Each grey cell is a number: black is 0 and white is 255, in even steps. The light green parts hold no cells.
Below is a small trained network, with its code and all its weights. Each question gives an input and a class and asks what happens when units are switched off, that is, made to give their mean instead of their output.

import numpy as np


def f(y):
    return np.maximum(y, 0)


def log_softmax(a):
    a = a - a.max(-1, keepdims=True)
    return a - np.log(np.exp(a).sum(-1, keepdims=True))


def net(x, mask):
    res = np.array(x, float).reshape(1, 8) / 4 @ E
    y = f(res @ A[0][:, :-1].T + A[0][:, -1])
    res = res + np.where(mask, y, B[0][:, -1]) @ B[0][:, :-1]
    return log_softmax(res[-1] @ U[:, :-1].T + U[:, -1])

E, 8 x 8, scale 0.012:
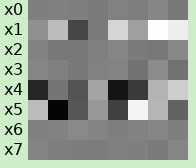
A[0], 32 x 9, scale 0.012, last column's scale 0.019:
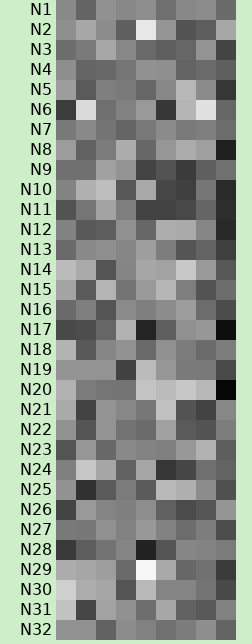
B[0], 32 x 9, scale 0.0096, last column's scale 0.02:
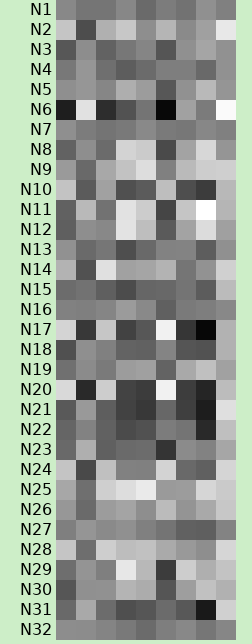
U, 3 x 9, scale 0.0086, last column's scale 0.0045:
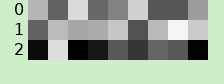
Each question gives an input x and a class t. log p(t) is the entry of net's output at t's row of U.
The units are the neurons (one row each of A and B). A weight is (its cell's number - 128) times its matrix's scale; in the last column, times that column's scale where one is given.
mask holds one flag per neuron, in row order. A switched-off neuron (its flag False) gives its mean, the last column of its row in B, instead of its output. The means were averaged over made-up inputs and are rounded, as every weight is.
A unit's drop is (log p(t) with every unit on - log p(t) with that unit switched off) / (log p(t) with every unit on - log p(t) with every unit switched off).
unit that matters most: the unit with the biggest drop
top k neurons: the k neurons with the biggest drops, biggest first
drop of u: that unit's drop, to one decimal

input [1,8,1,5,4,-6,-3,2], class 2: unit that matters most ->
N6
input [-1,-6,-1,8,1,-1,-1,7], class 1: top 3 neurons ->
N11, N20, N9
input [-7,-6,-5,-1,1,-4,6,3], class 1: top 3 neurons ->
N11, N9, N20
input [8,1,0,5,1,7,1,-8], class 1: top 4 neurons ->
N25, N12, N20, N24
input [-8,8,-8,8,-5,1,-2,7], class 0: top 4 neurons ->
N20, N14, N11, N9
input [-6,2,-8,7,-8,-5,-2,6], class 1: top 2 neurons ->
N29, N30
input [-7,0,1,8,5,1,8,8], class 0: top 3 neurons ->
N17, N11, N29
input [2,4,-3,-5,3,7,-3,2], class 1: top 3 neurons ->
N12, N8, N25
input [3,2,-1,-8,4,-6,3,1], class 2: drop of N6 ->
0.3
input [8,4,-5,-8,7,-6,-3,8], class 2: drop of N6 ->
0.3
